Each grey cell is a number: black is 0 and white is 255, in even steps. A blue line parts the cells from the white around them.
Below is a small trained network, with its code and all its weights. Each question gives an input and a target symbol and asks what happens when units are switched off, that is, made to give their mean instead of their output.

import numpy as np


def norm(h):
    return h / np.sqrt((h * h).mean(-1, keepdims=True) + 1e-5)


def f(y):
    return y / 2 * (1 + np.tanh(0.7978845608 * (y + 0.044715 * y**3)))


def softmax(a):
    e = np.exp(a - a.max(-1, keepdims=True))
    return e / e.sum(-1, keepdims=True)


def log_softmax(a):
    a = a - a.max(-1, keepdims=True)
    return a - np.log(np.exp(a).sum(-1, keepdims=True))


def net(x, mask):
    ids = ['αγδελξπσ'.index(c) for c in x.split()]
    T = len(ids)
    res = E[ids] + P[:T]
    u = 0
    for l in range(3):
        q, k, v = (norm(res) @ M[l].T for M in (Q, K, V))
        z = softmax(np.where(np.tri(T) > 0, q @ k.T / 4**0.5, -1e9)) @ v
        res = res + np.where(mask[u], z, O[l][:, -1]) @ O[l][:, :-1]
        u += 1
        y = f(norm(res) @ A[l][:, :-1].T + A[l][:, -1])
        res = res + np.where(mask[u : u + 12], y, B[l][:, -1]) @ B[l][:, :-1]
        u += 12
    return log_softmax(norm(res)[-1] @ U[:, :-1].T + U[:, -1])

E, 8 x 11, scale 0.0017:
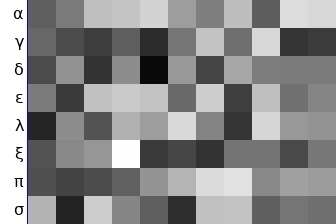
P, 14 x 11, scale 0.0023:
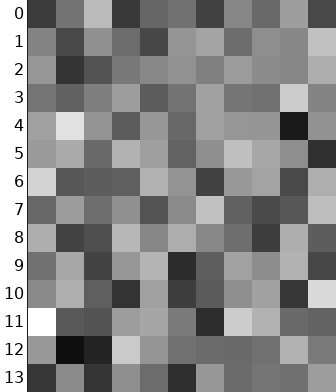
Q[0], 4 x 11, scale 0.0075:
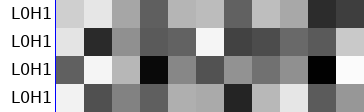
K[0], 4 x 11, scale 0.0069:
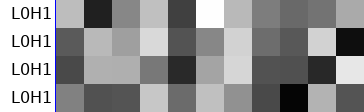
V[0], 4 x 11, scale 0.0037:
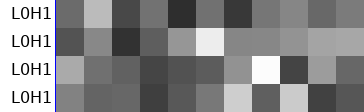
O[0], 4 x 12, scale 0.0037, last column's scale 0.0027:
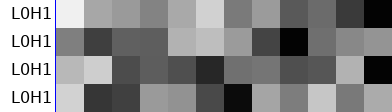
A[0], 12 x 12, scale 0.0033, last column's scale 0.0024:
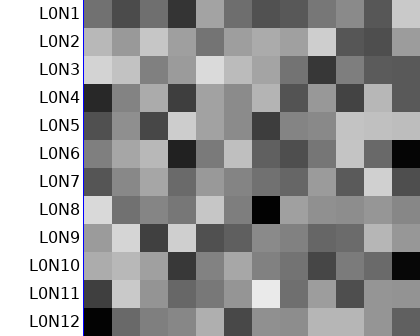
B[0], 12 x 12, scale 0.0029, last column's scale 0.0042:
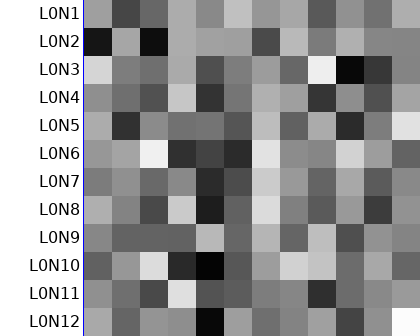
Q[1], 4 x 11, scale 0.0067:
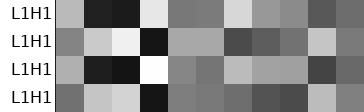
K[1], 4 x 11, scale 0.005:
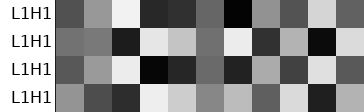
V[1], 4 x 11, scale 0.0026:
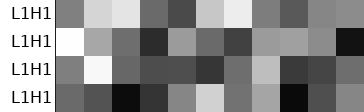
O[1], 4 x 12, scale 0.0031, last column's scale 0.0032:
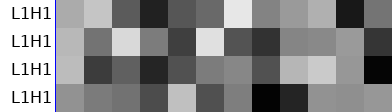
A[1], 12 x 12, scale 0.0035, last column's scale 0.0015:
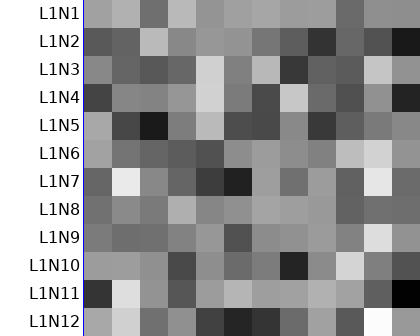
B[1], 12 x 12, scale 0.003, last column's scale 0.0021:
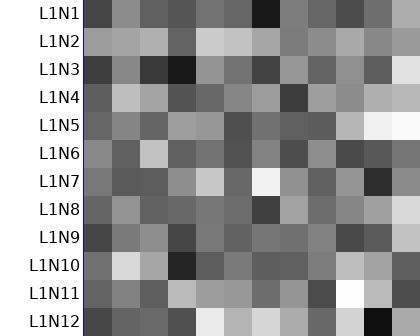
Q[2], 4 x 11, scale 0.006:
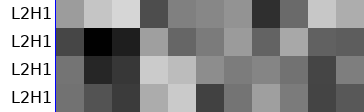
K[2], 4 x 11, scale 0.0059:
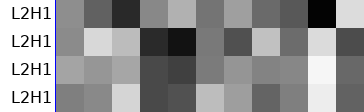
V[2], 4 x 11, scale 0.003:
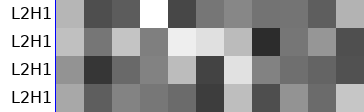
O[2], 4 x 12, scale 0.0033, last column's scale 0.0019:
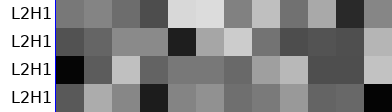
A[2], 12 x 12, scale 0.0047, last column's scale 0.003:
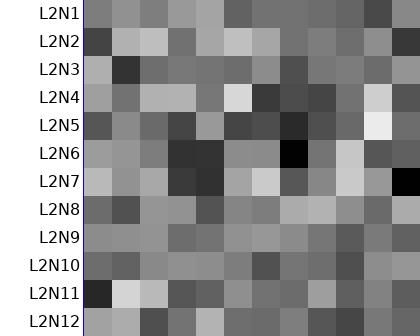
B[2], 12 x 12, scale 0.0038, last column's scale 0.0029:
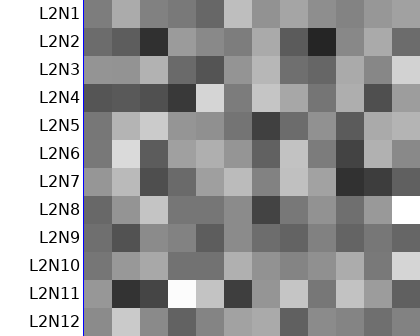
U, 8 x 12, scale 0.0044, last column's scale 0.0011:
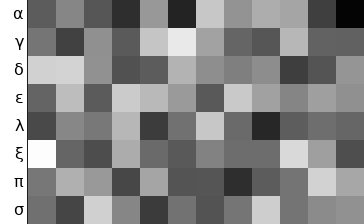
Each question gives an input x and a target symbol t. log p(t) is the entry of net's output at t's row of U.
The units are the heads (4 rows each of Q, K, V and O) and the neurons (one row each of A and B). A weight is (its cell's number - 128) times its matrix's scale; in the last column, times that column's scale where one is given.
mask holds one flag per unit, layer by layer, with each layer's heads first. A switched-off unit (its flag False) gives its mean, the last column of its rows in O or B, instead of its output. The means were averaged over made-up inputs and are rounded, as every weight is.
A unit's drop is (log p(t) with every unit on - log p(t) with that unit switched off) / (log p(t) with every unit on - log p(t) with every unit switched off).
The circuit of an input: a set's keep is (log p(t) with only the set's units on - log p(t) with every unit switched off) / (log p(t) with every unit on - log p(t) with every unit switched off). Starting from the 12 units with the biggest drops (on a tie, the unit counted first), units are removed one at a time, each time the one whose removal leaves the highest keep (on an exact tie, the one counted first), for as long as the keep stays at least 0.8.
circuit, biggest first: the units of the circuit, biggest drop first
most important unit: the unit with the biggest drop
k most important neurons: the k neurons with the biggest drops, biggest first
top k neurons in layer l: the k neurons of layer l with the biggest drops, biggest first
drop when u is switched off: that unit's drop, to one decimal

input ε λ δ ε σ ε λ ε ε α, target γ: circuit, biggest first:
(L0H1)
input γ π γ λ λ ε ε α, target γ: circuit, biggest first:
(L0H1 L2N4)
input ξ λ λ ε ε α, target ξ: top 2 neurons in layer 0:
(L0N2 L0N3)
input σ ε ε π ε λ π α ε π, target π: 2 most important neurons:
(L2N5 L1N5)
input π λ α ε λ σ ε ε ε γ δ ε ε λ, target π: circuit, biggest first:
(L1H1 L0H1)
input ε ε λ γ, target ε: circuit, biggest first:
(L1H1 L2H1)
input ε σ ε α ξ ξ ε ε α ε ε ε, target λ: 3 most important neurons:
(L0N4 L0N11 L0N7)
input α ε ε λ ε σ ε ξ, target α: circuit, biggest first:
(L1H1 L0H1)
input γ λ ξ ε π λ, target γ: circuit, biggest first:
(L1H1 L0H1 L2N4)
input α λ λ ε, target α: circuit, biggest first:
(L0H1 L1H1)
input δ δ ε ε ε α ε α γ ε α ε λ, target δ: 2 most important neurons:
(L2N7 L2N6)
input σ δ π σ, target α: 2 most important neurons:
(L1N12 L1N7)
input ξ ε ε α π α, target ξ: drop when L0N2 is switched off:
0.4
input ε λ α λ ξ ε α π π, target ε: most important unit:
L1H1
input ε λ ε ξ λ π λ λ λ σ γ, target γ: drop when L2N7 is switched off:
0.0
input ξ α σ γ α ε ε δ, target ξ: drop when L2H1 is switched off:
0.7
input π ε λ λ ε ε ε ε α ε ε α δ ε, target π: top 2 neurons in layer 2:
(L2N5 L2N6)
